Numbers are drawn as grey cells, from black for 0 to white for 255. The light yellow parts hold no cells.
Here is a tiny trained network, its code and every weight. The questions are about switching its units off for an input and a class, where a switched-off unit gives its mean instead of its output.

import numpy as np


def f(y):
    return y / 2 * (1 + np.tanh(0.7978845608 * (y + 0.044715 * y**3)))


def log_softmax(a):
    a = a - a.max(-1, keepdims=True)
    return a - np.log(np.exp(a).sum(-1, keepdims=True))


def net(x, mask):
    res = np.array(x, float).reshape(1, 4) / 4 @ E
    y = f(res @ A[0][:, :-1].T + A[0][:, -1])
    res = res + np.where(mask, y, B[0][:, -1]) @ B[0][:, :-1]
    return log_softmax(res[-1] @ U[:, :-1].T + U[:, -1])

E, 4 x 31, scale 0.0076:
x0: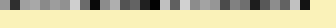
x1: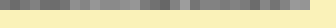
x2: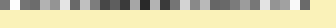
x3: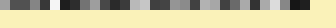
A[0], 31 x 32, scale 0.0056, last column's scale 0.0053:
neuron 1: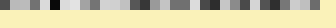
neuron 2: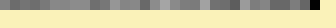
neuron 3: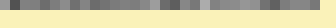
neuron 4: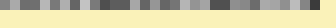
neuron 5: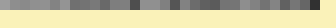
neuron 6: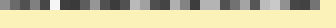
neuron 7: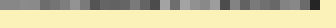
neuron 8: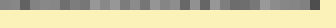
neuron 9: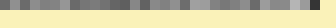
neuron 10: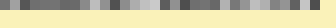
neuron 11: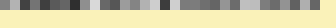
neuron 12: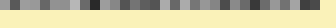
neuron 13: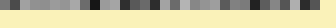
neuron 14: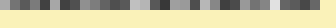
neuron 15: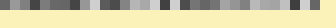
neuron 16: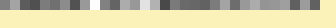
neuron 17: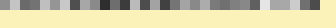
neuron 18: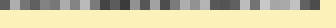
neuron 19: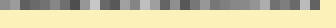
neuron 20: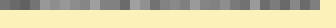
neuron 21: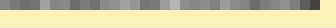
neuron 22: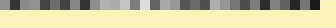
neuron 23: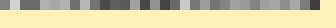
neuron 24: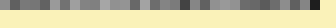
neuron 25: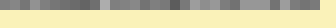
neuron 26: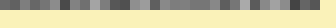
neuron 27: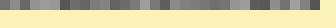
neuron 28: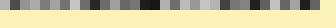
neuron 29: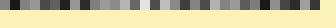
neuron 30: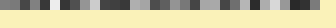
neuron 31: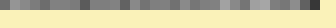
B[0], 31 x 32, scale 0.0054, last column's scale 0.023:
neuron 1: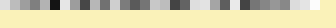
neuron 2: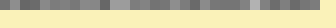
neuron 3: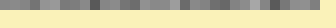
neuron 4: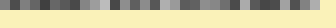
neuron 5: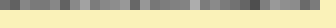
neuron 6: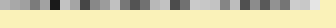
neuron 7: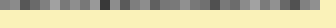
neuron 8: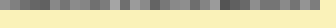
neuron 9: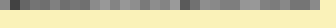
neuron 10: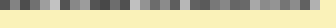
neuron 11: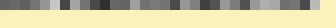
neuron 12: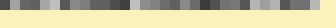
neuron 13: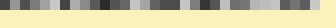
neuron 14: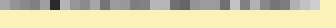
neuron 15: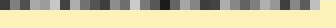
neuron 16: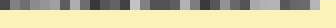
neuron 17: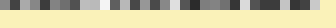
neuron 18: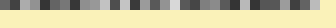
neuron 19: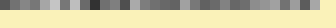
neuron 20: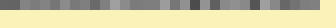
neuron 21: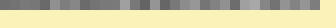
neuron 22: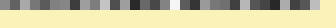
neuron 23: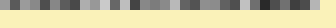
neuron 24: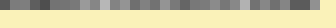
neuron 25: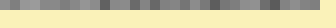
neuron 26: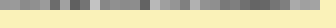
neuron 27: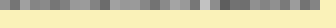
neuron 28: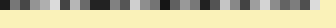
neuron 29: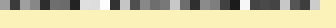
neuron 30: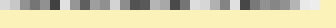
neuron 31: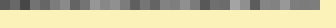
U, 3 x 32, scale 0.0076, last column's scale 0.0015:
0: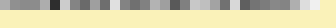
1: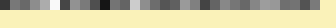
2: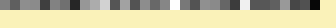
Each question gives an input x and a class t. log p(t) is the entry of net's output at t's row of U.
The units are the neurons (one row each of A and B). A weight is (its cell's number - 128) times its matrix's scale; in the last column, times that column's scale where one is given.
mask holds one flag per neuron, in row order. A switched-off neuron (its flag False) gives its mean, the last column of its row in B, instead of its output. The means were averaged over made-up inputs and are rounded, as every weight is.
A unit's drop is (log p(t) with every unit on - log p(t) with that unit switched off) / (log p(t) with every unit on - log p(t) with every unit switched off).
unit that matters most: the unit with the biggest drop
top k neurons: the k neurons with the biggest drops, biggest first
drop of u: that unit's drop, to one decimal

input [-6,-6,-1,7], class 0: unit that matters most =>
neuron 30
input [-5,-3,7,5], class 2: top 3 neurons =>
(neuron 17; neuron 1; neuron 18)
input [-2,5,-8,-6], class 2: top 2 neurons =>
(neuron 29; neuron 22)
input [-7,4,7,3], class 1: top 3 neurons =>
(neuron 15; neuron 11; neuron 16)
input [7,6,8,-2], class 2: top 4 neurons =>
(neuron 17; neuron 18; neuron 23; neuron 4)
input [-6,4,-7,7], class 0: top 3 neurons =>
(neuron 30; neuron 6; neuron 14)
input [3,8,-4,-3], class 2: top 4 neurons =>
(neuron 30; neuron 6; neuron 29; neuron 14)
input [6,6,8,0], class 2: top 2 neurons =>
(neuron 17; neuron 18)
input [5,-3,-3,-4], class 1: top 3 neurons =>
(neuron 30; neuron 6; neuron 13)
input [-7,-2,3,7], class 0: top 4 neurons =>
(neuron 30; neuron 6; neuron 14; neuron 28)
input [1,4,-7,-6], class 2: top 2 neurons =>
(neuron 29; neuron 22)
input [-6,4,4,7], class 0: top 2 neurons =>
(neuron 30; neuron 6)
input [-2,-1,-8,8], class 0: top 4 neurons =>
(neuron 30; neuron 6; neuron 14; neuron 17)
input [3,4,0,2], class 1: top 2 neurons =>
(neuron 1; neuron 28)
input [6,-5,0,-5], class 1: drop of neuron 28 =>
0.4
